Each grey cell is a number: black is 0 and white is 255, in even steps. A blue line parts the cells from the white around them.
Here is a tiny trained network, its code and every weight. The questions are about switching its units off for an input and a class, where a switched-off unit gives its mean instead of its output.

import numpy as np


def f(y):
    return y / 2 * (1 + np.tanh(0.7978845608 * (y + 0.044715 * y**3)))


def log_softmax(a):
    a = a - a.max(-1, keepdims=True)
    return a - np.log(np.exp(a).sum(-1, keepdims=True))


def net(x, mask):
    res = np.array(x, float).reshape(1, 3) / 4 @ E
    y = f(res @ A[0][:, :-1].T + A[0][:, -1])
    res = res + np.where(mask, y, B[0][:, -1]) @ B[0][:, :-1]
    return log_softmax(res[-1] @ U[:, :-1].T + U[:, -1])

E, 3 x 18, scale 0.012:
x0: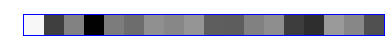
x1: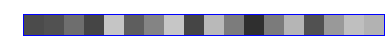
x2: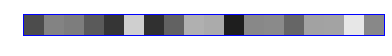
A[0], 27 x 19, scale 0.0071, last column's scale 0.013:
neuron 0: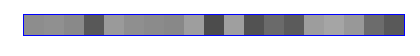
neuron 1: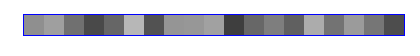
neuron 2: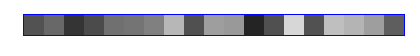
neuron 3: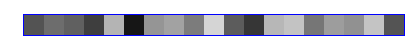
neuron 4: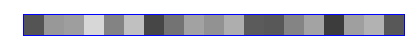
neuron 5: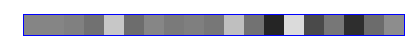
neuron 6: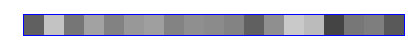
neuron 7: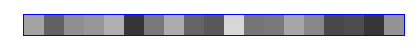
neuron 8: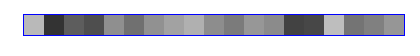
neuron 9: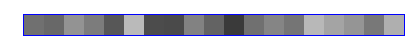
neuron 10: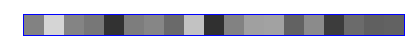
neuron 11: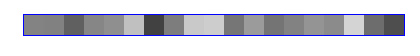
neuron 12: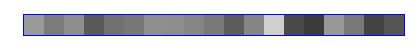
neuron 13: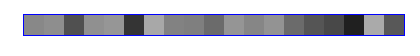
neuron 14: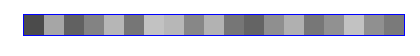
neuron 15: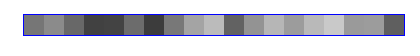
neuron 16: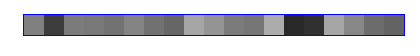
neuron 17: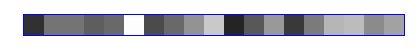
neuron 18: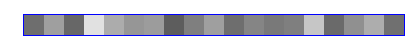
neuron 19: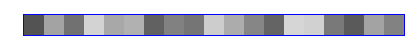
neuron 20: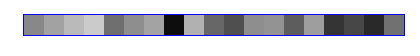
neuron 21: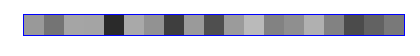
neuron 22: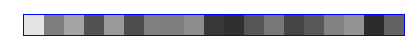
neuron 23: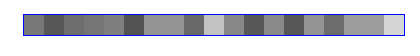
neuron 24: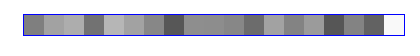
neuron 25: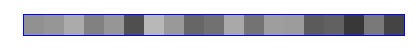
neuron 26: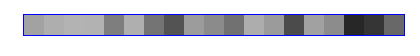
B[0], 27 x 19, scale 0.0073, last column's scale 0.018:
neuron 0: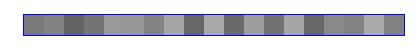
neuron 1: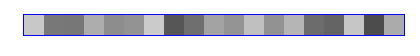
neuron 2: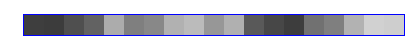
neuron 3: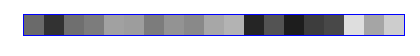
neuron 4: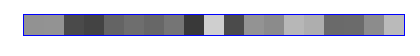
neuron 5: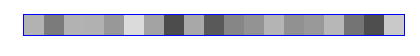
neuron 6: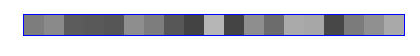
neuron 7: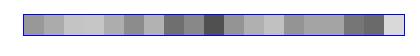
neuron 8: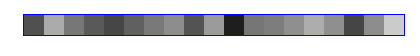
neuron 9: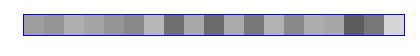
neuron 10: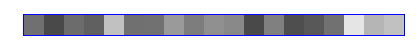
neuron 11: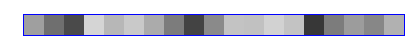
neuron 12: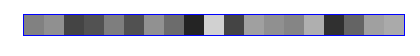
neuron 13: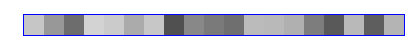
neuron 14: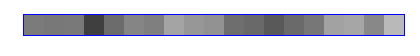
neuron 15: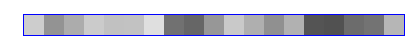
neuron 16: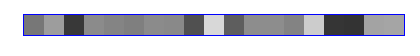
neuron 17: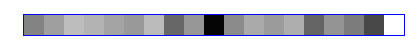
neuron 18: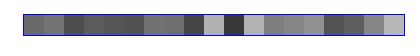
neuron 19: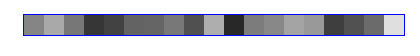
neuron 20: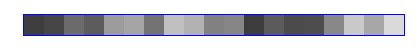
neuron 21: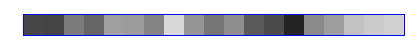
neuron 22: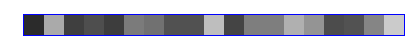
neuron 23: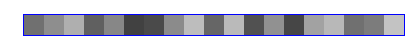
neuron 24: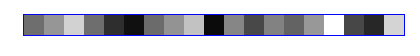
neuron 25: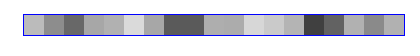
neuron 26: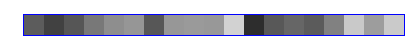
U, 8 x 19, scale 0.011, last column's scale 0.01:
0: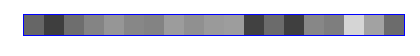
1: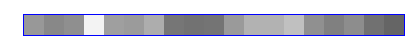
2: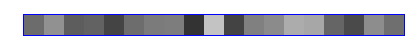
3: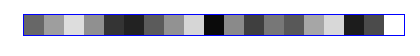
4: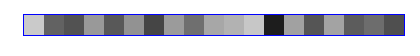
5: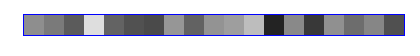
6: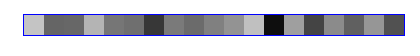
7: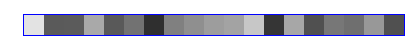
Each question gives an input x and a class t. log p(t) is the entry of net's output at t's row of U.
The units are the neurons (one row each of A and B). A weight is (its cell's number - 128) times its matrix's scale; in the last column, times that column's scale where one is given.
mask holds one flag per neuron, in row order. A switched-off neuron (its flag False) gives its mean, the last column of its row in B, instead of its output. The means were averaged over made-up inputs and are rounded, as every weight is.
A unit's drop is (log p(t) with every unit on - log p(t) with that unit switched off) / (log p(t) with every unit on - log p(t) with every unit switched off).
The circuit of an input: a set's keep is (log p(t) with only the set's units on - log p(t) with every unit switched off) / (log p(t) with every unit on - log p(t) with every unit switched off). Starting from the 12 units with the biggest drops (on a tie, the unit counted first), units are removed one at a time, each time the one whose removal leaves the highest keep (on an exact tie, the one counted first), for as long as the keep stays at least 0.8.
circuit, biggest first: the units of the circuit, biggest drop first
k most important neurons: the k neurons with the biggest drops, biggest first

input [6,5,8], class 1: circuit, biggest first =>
neuron 17
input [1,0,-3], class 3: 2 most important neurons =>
neuron 11; neuron 15
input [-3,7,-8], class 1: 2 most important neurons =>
neuron 7; neuron 5
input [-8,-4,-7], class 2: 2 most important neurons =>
neuron 19; neuron 18
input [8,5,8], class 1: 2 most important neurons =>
neuron 17; neuron 15
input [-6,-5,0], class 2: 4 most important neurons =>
neuron 19; neuron 4; neuron 18; neuron 3
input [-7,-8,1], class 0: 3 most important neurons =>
neuron 20; neuron 21; neuron 26
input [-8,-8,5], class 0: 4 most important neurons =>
neuron 20; neuron 21; neuron 26; neuron 10
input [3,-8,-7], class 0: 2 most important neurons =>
neuron 20; neuron 21
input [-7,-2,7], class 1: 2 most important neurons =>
neuron 17; neuron 11
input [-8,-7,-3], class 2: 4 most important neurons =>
neuron 19; neuron 4; neuron 18; neuron 6
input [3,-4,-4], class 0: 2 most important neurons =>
neuron 17; neuron 20
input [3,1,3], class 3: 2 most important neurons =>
neuron 25; neuron 13
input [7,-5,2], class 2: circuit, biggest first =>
neuron 22
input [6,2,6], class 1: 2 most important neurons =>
neuron 17; neuron 15
